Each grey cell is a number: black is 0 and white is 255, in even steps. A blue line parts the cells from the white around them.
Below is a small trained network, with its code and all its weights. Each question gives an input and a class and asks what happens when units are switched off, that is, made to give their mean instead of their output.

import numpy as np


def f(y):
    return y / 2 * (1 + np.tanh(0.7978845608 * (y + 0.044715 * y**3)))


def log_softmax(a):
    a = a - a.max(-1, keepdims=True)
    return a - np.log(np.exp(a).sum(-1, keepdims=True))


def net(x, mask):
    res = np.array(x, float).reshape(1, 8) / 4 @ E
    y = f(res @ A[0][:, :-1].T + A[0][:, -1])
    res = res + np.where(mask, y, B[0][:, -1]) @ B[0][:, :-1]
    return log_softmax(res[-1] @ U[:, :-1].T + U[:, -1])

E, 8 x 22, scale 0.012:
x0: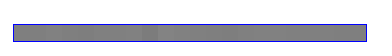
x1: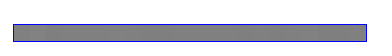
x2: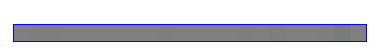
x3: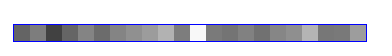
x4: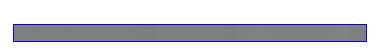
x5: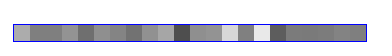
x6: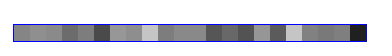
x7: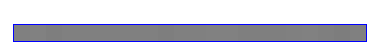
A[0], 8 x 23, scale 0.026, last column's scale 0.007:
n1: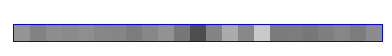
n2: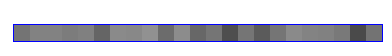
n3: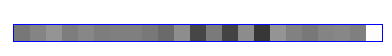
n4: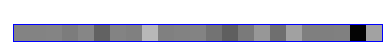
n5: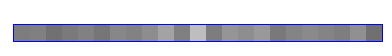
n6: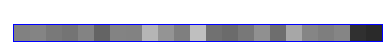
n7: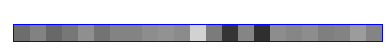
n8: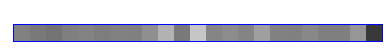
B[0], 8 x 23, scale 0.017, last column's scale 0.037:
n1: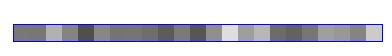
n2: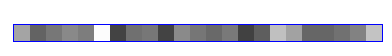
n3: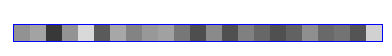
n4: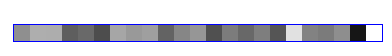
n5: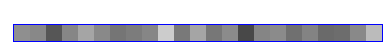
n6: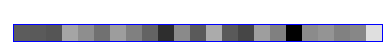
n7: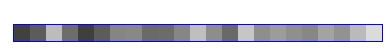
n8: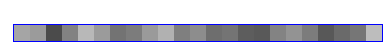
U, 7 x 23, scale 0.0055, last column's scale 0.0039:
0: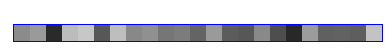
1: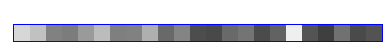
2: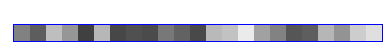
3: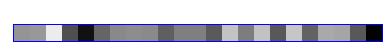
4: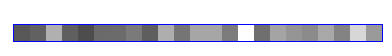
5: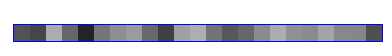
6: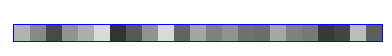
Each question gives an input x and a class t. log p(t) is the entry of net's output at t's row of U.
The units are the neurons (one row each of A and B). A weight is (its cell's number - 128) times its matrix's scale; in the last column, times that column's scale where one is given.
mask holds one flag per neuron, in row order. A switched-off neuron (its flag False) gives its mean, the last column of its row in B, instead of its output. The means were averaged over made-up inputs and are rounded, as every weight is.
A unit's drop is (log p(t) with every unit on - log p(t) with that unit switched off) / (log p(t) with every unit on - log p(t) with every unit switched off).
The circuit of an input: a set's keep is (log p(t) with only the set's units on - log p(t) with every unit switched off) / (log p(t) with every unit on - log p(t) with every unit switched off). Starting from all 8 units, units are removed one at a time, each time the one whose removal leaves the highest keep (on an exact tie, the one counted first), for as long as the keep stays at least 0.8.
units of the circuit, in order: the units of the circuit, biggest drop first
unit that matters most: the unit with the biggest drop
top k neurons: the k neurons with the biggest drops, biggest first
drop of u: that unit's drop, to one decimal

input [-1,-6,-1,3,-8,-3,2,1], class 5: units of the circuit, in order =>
n7
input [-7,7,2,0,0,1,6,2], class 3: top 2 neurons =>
n4, n3
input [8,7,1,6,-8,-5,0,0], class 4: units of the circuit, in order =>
n7, n4
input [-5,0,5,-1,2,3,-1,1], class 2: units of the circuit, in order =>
n4, n3
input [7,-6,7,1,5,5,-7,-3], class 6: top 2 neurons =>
n4, n7
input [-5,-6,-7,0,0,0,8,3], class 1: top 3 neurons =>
n4, n7, n2
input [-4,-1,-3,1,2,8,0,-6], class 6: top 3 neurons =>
n4, n8, n7
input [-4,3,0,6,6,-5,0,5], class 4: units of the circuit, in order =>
n7, n4
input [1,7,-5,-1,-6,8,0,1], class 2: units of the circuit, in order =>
n4, n1
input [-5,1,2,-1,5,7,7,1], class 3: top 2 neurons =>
n4, n1
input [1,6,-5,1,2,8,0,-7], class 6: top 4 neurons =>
n4, n8, n7, n5
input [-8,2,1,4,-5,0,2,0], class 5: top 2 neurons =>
n3, n7
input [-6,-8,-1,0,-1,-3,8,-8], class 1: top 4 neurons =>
n4, n2, n1, n3
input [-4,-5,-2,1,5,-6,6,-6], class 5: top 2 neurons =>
n7, n6
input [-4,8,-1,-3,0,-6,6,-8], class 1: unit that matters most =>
n2
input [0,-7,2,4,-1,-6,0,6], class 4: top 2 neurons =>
n7, n4
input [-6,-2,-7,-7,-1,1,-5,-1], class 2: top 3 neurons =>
n4, n1, n6
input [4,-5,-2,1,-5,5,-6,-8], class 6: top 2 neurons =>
n4, n7
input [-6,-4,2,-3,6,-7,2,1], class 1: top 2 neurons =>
n6, n2
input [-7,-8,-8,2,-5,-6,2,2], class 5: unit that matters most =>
n7
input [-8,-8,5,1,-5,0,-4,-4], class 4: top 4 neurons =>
n4, n6, n3, n2
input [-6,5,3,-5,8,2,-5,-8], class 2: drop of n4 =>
1.2
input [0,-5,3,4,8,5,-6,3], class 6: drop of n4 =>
0.1
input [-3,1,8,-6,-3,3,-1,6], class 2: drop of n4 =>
1.2
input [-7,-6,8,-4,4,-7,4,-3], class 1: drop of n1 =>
0.0
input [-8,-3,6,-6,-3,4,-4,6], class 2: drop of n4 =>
1.1
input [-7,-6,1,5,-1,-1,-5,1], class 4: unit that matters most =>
n7
